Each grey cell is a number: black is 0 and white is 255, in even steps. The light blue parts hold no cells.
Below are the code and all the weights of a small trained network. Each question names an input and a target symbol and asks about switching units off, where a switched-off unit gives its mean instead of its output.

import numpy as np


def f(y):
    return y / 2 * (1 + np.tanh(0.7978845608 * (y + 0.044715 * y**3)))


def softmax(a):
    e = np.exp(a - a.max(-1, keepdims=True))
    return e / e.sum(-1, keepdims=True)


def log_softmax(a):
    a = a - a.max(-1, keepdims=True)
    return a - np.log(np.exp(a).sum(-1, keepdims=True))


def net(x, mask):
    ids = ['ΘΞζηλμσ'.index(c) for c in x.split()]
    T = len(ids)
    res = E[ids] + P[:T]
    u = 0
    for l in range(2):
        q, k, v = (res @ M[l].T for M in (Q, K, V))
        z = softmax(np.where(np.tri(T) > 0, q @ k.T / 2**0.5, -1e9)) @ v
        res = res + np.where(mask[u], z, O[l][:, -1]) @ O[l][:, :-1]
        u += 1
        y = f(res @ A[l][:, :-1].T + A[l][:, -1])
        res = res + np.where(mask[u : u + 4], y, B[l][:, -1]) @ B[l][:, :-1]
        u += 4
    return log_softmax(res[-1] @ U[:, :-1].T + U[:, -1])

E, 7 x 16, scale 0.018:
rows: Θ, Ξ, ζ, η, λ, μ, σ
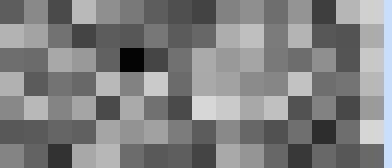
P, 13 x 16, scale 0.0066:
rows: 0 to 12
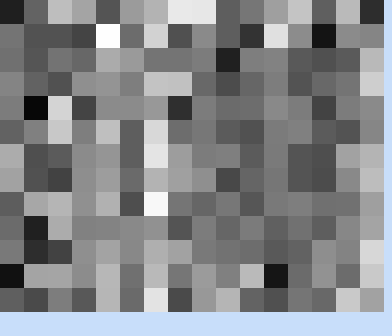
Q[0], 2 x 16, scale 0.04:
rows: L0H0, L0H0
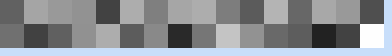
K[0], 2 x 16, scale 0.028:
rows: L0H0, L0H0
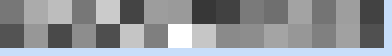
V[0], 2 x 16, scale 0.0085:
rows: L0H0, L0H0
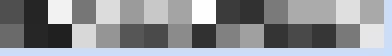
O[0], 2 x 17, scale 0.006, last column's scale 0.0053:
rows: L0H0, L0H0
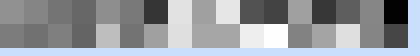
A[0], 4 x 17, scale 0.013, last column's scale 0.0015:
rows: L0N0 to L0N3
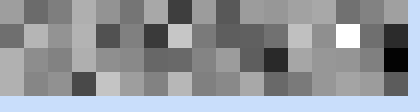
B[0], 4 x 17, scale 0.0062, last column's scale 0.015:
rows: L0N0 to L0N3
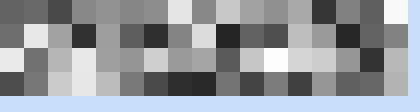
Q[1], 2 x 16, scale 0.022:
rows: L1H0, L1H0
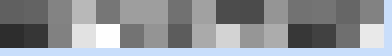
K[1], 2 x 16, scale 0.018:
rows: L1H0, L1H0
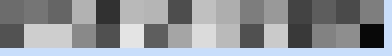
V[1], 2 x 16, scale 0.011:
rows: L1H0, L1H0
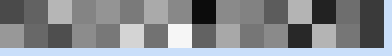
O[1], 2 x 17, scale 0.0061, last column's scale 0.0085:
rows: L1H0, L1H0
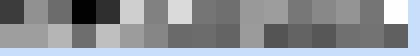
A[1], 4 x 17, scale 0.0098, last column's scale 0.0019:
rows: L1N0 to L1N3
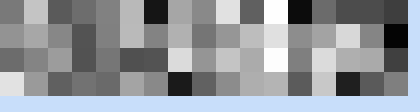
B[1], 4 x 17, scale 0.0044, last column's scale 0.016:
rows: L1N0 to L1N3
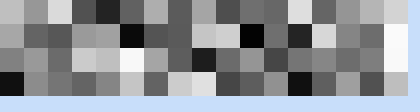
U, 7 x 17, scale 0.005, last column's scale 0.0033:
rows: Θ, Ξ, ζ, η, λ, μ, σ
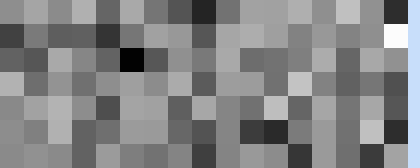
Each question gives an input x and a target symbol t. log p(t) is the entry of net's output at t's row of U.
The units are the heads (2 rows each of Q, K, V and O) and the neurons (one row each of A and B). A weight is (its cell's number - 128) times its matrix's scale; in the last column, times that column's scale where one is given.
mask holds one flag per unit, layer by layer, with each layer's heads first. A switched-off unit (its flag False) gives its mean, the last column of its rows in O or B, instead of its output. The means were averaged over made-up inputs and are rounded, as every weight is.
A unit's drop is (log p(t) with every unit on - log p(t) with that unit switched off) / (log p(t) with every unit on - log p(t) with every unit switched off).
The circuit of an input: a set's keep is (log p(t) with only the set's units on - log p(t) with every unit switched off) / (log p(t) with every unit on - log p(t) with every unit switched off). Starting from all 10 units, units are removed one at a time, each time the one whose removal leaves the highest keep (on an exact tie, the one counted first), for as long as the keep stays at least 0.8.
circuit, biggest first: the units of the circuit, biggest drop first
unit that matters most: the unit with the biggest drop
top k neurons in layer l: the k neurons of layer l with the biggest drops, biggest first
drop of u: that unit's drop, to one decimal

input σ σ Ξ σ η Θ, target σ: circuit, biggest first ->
L0H0, L1H0, L1N1
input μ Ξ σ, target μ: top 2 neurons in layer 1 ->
L1N0, L1N2
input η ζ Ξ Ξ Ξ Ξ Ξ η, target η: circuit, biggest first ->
L0H0, L0N2
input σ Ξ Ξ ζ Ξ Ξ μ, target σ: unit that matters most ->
L0H0
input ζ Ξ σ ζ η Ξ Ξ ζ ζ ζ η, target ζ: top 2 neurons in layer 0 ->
L0N3, L0N0
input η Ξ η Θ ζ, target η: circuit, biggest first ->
L0H0, L0N2, L1N1
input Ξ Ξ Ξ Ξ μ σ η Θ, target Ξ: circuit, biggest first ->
L1H0, L0N2
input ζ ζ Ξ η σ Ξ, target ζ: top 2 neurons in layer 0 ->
L0N0, L0N3
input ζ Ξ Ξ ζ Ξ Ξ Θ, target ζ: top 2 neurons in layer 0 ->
L0N0, L0N1
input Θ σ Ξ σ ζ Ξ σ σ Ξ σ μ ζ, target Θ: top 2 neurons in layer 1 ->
L1N2, L1N1
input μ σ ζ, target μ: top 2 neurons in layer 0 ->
L0N3, L0N2
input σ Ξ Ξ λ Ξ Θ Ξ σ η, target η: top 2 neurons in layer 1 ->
L1N1, L1N3
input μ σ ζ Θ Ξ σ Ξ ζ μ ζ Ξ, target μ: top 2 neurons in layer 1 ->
L1N0, L1N2
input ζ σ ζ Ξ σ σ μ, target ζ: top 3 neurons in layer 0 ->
L0N0, L0N1, L0N3
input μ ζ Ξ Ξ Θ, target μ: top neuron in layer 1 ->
L1N0
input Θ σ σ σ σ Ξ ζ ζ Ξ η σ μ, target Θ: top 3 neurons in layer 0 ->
L0N1, L0N3, L0N0
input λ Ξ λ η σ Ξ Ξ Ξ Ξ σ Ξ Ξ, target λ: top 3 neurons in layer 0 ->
L0N2, L0N0, L0N3
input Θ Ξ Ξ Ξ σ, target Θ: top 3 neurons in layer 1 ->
L1N2, L1N1, L1N0
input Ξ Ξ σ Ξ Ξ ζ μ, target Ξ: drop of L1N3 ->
0.0
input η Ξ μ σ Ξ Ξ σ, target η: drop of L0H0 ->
1.1
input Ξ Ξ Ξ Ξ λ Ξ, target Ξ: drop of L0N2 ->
0.1
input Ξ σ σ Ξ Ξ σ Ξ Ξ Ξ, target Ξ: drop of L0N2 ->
0.2
